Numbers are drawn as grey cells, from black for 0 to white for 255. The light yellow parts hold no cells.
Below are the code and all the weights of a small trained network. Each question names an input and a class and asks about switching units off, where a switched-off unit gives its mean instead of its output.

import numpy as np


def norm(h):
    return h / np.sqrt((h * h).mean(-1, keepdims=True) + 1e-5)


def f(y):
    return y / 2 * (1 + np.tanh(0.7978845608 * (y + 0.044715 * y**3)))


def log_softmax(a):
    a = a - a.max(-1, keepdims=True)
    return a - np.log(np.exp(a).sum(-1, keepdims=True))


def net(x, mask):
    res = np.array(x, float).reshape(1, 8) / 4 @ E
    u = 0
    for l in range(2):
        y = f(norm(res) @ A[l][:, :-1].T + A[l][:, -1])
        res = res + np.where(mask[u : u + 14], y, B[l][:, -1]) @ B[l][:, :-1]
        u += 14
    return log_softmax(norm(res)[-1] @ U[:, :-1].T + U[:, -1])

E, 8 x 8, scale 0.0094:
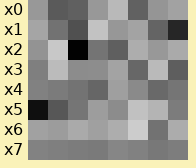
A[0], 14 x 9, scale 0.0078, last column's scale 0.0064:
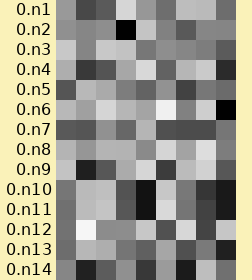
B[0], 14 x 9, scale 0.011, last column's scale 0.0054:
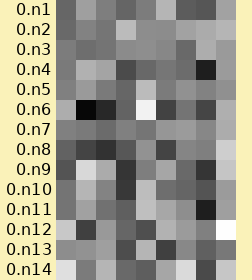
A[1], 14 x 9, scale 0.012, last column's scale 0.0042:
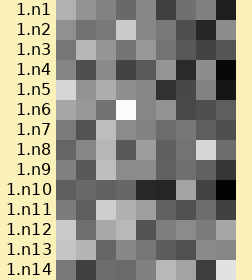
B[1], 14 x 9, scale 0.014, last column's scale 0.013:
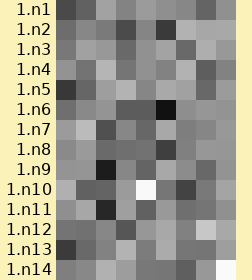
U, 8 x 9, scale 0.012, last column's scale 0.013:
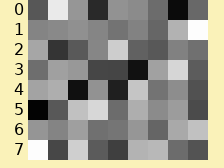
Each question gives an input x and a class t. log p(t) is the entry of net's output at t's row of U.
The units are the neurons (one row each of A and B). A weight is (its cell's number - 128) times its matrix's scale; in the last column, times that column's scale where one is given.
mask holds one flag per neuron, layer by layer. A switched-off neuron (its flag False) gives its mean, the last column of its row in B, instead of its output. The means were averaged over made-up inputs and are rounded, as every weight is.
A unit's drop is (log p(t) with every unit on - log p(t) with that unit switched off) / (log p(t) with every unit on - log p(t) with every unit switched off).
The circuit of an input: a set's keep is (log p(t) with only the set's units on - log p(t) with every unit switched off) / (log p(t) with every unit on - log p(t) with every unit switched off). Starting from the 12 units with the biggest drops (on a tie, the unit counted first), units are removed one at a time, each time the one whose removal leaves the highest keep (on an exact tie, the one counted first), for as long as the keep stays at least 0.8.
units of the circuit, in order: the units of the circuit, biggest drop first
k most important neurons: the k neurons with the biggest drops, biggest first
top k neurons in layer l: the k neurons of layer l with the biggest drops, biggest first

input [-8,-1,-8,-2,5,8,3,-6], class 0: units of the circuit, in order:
0.n11, 0.n10, 1.n7
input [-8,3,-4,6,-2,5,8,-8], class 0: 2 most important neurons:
0.n11, 0.n10
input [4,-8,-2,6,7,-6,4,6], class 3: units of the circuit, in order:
1.n8, 1.n10
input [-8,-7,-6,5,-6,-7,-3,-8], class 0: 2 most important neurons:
1.n14, 0.n10
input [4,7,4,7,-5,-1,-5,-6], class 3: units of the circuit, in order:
1.n6, 1.n2
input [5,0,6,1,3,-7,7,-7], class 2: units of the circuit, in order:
0.n8, 0.n6
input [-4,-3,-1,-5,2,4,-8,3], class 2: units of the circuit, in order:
1.n10
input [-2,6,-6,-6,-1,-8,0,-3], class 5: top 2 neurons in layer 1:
1.n5, 1.n13
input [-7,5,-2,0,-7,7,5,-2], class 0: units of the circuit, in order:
0.n11, 0.n10
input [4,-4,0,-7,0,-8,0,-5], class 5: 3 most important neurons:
1.n5, 0.n12, 1.n13
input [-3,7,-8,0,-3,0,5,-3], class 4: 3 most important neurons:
1.n11, 1.n9, 1.n7
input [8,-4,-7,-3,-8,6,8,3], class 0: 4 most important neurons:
0.n9, 0.n4, 0.n1, 1.n10
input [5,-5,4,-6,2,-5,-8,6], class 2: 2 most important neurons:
1.n10, 0.n12
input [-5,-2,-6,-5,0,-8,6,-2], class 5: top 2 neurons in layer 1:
1.n5, 1.n1
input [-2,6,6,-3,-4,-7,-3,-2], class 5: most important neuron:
1.n13
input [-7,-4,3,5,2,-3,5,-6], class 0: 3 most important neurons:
0.n10, 0.n11, 1.n10
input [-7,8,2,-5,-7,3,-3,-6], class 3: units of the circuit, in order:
1.n2, 1.n6
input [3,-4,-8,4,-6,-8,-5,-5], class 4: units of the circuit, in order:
1.n9, 1.n11, 1.n7
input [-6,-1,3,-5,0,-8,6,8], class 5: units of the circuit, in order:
1.n13, 1.n5, 0.n12
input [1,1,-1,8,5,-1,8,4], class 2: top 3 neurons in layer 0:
0.n6, 0.n8, 0.n14
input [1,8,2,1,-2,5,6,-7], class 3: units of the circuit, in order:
1.n6, 1.n2
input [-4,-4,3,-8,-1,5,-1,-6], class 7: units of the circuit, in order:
0.n14
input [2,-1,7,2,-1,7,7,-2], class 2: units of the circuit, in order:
0.n6, 0.n8
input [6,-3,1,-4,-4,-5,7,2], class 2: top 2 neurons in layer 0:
0.n6, 0.n8
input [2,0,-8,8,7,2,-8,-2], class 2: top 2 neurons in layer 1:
1.n10, 1.n3
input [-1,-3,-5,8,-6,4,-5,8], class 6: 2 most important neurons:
0.n12, 1.n12
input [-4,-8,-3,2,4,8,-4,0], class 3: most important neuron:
1.n8
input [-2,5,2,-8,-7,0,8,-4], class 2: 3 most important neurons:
0.n6, 0.n8, 0.n12
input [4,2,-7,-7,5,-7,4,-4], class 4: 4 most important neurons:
1.n11, 1.n9, 0.n12, 1.n7
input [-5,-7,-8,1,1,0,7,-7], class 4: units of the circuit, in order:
1.n11, 1.n9, 1.n7
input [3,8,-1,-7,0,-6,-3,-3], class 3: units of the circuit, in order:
1.n6, 1.n2
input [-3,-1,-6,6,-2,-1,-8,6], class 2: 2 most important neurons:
1.n10, 0.n14
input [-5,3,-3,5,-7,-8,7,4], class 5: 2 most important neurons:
1.n5, 1.n13
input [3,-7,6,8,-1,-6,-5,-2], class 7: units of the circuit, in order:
0.n12
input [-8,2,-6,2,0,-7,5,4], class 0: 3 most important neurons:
0.n11, 0.n10, 1.n14
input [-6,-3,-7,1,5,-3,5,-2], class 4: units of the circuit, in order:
1.n11, 1.n9
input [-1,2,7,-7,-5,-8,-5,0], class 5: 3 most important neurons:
1.n13, 0.n12, 1.n5
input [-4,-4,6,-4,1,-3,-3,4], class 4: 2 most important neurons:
0.n12, 1.n14
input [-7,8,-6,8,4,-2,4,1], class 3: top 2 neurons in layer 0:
0.n14, 0.n9
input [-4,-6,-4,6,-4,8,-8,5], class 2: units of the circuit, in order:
1.n10
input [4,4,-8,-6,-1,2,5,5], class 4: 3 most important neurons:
1.n11, 1.n9, 0.n12
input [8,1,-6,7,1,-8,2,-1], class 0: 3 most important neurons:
0.n9, 0.n4, 1.n14
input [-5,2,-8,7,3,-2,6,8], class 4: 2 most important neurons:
1.n11, 1.n9
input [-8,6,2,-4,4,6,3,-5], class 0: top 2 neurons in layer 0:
0.n11, 0.n10
